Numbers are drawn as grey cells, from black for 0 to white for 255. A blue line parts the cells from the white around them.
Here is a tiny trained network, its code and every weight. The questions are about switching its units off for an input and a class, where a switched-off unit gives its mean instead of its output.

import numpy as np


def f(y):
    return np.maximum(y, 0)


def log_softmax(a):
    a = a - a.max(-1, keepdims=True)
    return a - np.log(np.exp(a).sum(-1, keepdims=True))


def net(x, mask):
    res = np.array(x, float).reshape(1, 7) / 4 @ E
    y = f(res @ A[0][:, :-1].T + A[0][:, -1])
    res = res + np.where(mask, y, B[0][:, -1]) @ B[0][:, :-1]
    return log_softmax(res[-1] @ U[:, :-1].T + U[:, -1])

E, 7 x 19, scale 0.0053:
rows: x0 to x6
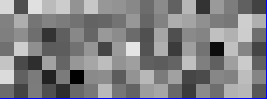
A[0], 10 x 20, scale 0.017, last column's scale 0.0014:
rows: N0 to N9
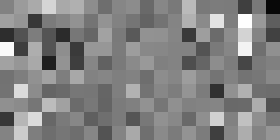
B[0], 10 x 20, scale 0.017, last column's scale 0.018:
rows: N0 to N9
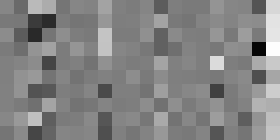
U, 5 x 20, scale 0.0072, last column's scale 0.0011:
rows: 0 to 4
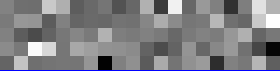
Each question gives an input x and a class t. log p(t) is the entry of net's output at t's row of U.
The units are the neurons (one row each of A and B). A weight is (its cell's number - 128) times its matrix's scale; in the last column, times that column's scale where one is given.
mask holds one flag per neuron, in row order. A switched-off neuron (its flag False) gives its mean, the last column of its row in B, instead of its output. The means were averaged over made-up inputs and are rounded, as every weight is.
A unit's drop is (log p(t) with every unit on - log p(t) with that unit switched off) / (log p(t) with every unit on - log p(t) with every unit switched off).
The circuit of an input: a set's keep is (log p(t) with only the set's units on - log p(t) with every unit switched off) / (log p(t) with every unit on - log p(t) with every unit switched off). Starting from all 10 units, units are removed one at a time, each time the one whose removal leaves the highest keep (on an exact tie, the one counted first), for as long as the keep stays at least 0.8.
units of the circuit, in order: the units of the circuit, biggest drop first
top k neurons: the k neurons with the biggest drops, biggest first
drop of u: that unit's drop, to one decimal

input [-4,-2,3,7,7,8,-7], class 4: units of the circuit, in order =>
[N6]
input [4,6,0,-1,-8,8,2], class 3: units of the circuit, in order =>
[N3; N1]
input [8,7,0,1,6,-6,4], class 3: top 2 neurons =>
[N0; N2]
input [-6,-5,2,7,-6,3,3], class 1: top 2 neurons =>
[N4; N2]
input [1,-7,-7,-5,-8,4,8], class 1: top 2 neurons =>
[N4; N3]
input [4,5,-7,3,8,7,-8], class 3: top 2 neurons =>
[N3; N2]
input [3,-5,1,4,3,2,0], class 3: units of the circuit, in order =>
[N1; N2]
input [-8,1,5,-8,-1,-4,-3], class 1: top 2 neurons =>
[N8; N3]
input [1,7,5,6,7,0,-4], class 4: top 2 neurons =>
[N6; N9]
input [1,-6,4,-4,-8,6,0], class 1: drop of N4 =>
0.2
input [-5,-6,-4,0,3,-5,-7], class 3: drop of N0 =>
0.1
